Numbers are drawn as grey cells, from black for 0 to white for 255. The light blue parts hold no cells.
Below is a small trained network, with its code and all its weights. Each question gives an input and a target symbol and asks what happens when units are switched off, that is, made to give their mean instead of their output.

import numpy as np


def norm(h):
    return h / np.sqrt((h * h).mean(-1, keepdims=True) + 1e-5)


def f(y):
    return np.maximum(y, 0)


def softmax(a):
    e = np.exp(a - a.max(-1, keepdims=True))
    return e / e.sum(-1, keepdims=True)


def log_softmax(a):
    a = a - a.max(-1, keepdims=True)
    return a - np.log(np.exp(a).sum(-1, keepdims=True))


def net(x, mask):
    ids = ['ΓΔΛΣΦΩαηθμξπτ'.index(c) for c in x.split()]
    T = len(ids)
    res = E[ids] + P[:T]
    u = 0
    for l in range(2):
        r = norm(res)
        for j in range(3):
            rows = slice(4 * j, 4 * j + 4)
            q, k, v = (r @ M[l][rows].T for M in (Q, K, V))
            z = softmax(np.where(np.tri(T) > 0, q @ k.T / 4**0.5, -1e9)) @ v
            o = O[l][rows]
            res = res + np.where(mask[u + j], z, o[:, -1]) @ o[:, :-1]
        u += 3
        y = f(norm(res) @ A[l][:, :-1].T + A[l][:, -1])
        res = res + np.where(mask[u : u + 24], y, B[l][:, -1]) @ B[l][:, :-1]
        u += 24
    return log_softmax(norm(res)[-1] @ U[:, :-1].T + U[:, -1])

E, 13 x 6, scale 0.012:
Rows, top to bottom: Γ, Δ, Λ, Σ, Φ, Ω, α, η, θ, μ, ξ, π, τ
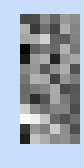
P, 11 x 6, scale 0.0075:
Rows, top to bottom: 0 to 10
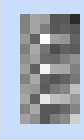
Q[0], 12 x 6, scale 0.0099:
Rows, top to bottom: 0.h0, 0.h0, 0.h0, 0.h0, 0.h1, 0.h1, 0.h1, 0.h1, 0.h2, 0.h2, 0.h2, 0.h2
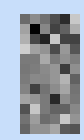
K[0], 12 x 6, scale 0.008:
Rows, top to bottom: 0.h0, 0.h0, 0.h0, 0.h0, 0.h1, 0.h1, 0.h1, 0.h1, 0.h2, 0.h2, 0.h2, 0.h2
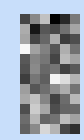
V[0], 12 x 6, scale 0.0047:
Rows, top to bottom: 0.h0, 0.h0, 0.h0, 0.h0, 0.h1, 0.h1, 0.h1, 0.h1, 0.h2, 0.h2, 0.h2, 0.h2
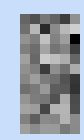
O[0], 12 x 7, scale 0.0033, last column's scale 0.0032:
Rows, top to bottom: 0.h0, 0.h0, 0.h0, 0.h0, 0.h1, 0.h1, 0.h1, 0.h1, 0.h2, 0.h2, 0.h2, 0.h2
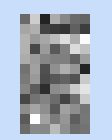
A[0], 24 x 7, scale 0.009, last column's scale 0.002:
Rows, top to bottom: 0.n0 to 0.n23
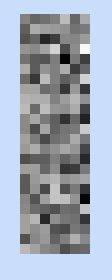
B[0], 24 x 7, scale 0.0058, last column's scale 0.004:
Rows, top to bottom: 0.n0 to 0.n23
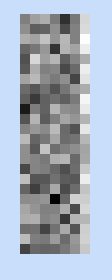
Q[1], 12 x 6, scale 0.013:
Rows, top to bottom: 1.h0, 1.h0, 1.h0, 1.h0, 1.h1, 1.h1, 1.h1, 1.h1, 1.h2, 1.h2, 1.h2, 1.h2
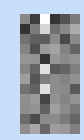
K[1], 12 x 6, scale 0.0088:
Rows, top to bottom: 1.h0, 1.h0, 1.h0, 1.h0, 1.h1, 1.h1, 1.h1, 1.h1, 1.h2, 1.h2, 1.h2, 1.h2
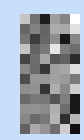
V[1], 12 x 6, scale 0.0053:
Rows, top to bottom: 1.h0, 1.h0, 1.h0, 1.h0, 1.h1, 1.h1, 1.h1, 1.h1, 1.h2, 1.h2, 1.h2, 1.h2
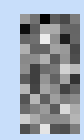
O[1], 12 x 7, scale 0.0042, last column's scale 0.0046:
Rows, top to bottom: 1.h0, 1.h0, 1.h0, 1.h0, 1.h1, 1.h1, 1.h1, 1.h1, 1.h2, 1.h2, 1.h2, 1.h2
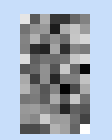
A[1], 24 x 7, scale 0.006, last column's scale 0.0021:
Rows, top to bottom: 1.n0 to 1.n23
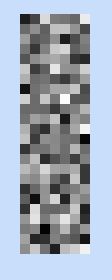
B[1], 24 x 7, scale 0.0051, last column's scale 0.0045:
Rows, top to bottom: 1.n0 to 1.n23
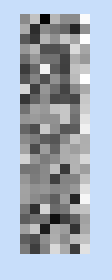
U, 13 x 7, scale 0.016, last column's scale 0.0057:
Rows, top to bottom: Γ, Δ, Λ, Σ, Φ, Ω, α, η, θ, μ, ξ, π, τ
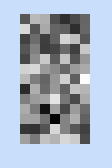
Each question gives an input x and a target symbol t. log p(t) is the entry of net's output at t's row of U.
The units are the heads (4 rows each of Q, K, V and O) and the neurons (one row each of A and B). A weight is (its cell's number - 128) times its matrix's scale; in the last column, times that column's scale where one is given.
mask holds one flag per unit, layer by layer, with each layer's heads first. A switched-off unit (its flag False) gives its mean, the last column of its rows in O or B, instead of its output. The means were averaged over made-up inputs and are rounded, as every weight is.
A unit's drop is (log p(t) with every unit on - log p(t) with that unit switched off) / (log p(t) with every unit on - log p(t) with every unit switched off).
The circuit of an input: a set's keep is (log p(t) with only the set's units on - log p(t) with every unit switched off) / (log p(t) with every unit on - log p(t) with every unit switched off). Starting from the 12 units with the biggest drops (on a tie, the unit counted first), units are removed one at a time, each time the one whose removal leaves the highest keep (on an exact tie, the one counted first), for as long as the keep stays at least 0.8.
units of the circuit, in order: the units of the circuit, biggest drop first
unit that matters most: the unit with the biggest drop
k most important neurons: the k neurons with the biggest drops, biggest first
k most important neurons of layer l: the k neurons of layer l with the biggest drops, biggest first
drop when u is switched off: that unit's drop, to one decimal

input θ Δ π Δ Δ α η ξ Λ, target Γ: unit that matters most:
1.h0
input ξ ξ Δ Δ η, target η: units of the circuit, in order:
0.n4, 0.n3
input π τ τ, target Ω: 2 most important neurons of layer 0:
0.n16, 0.n1
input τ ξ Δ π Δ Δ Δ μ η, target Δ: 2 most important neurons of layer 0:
0.n18, 0.n6
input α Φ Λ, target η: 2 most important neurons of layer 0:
0.n9, 0.n6
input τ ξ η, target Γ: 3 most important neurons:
0.n6, 0.n3, 0.n18
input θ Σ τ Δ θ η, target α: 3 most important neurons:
0.n3, 0.n18, 0.n4
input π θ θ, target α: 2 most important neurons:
0.n18, 0.n4
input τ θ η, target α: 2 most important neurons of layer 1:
1.n0, 1.n18
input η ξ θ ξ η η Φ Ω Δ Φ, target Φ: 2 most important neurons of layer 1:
1.n23, 1.n20
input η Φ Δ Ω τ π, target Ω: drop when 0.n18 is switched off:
0.3
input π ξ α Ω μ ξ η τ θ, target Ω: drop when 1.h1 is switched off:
0.3
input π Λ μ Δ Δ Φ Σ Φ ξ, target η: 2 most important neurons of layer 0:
0.n9, 0.n8
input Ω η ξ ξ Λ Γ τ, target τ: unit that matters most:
1.n19
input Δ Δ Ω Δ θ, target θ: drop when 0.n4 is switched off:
0.2
